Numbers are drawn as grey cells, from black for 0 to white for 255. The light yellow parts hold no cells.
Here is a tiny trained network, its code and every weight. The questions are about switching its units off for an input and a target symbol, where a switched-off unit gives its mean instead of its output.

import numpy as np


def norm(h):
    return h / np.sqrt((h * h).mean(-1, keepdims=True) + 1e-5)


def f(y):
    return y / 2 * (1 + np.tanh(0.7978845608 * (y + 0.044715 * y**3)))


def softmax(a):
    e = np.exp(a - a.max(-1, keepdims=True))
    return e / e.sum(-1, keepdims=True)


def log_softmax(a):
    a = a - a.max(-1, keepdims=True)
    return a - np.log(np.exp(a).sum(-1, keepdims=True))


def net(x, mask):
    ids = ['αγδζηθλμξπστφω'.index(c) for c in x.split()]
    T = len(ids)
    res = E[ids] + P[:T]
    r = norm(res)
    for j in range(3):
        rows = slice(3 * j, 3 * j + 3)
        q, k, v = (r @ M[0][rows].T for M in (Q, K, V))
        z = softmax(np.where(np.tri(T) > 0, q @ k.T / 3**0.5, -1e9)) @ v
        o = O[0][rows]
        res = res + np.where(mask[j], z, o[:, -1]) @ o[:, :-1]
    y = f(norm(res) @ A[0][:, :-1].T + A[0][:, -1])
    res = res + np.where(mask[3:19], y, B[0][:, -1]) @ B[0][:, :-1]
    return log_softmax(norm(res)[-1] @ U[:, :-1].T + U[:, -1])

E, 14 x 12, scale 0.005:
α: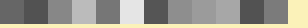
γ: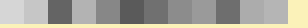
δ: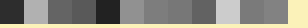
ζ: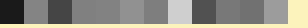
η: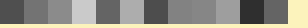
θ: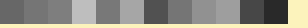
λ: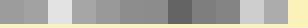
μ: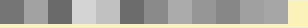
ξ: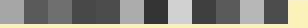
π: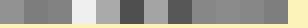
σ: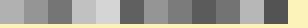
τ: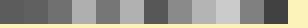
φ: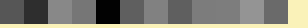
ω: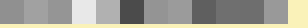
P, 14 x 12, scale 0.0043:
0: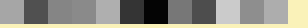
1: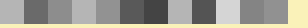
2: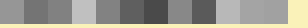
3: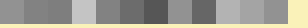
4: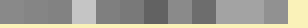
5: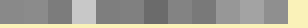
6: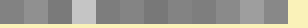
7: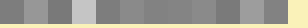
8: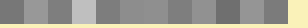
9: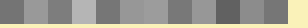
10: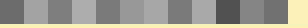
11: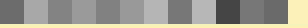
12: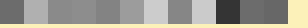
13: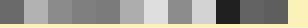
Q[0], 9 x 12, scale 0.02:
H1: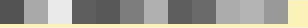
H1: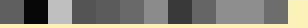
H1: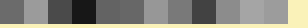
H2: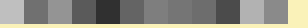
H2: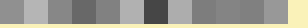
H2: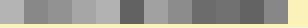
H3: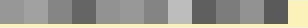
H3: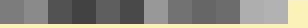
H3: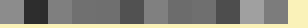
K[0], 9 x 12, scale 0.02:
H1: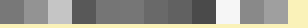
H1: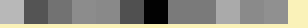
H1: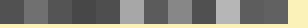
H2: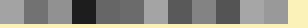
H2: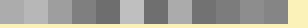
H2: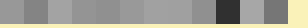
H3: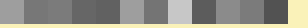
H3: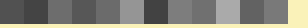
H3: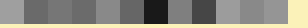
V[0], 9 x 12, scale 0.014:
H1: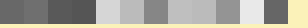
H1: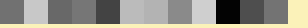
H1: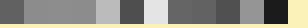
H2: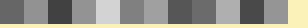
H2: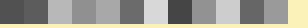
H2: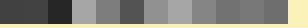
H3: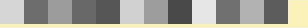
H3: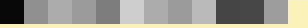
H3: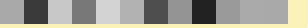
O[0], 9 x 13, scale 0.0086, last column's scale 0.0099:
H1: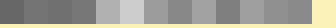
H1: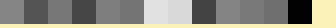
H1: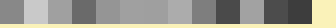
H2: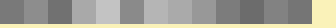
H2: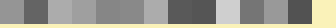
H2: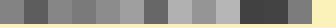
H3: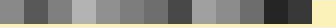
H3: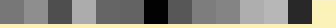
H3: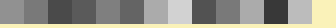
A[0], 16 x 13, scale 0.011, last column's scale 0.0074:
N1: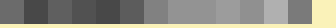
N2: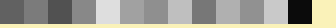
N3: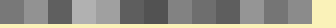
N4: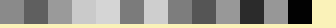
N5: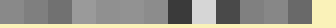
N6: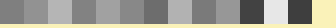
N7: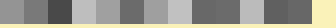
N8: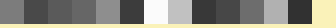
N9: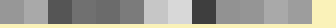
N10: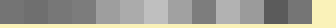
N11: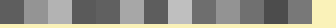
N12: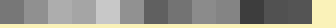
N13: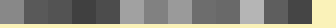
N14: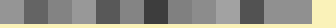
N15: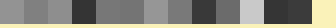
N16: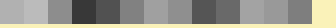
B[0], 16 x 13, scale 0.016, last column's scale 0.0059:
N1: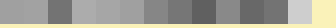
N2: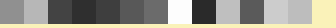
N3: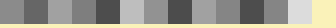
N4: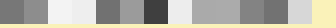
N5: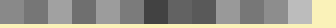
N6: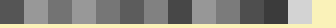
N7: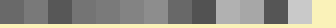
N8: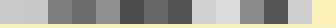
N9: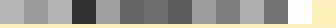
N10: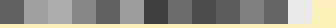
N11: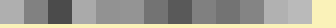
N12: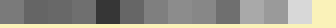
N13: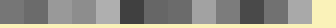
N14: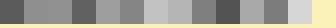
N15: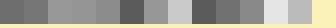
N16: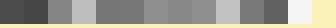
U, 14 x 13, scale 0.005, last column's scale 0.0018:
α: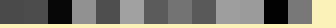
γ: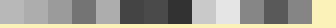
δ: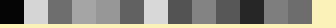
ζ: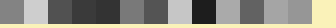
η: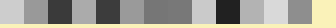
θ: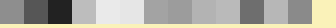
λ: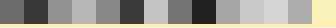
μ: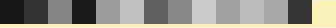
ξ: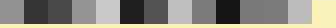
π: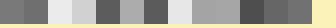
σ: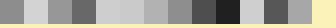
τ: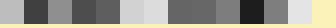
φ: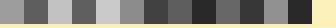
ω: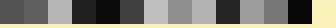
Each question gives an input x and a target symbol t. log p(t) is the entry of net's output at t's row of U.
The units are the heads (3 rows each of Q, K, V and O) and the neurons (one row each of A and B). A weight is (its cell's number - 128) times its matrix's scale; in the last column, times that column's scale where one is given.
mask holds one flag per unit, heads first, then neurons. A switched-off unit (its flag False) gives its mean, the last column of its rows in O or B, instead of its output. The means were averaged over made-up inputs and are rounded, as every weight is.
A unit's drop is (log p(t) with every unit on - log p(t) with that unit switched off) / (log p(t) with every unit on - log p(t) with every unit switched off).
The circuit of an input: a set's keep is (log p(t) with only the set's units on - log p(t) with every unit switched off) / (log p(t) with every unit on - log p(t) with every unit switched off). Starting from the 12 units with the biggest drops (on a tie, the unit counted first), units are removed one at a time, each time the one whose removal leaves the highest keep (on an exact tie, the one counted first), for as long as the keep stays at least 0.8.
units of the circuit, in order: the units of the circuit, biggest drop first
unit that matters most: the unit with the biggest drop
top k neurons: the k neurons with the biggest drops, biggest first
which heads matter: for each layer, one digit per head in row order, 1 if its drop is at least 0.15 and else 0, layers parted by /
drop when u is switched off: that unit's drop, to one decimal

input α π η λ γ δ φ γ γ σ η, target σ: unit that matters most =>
H1
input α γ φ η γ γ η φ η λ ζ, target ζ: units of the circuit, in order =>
H1, H3, N2
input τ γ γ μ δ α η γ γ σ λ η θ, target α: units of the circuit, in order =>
H3, H1, N7
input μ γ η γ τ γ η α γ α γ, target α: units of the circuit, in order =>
H3, H1, N7
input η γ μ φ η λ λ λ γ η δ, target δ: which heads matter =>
101
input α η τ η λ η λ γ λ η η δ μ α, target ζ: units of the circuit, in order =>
H1, N2, H3
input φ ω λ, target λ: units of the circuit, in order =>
H3, H2, N15
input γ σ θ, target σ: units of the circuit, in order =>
H3, H1
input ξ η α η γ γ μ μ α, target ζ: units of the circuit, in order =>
N2, H1
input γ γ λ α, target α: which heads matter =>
101
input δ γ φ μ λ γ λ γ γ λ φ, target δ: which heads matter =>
101
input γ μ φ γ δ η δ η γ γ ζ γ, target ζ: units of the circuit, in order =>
H3, H1
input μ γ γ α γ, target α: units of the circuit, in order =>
H3, N7
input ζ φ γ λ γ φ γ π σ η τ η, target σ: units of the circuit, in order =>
H1
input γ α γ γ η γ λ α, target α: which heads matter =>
001
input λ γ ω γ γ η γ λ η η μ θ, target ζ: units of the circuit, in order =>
H1, N2, H3
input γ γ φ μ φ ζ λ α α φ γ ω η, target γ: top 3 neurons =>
N9, N16, N11
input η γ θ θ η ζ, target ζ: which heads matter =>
000
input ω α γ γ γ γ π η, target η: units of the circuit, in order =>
H1, N12, N11, H2
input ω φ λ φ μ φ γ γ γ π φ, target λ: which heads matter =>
111
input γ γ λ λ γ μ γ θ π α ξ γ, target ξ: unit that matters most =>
H2
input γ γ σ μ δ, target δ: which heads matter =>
000
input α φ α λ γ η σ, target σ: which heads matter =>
100
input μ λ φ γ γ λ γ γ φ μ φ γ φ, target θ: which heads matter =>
111
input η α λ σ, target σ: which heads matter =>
101
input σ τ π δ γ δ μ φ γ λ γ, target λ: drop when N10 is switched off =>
0.1
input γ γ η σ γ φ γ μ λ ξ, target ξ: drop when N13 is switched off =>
0.2
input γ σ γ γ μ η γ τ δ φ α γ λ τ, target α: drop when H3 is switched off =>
1.2
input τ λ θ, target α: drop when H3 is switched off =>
1.1
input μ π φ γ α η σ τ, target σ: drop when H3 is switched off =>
0.2
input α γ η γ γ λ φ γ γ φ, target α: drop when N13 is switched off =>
0.0
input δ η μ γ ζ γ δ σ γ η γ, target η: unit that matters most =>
H3
